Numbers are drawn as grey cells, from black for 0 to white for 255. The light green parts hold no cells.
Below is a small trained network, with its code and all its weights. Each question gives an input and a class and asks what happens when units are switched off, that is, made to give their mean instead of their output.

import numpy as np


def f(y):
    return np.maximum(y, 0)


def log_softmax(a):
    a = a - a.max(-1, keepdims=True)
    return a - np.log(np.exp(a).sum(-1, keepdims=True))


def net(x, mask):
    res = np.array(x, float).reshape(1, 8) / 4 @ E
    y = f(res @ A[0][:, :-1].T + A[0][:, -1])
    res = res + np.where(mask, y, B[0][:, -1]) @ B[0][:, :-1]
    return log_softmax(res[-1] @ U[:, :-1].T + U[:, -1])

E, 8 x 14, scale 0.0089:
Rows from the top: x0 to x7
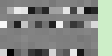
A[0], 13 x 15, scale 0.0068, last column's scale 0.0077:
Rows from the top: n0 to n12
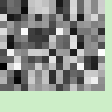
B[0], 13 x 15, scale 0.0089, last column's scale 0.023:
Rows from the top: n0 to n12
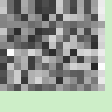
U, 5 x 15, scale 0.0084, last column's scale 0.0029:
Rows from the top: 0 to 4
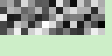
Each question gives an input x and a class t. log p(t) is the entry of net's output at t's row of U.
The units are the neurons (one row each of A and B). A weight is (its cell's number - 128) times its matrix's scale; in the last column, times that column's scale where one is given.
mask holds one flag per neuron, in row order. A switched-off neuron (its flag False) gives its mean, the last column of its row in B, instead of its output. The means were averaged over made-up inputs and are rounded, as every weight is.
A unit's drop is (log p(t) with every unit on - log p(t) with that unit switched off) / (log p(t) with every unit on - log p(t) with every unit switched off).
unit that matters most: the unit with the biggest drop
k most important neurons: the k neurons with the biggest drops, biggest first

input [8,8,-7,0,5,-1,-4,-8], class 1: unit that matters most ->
n9
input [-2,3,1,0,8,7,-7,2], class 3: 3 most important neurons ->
(n1 n0 n7)
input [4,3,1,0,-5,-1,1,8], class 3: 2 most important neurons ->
(n1 n0)
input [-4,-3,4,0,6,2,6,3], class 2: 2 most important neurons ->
(n9 n7)
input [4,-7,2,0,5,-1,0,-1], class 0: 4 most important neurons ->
(n1 n0 n12 n8)
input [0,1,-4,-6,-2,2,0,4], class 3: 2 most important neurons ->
(n8 n4)
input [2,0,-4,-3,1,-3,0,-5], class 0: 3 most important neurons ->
(n11 n2 n6)
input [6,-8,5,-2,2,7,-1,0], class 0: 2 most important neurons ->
(n1 n0)
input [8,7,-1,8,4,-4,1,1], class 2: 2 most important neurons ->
(n7 n10)
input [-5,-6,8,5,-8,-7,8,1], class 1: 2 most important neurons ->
(n2 n6)
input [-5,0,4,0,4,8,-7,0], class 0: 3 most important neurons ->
(n11 n9 n2)
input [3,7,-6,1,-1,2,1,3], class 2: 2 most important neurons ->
(n4 n11)
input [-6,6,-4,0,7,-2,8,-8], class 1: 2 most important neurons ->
(n9 n1)
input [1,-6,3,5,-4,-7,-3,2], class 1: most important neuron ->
(n2)
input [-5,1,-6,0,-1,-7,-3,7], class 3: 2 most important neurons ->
(n1 n0)
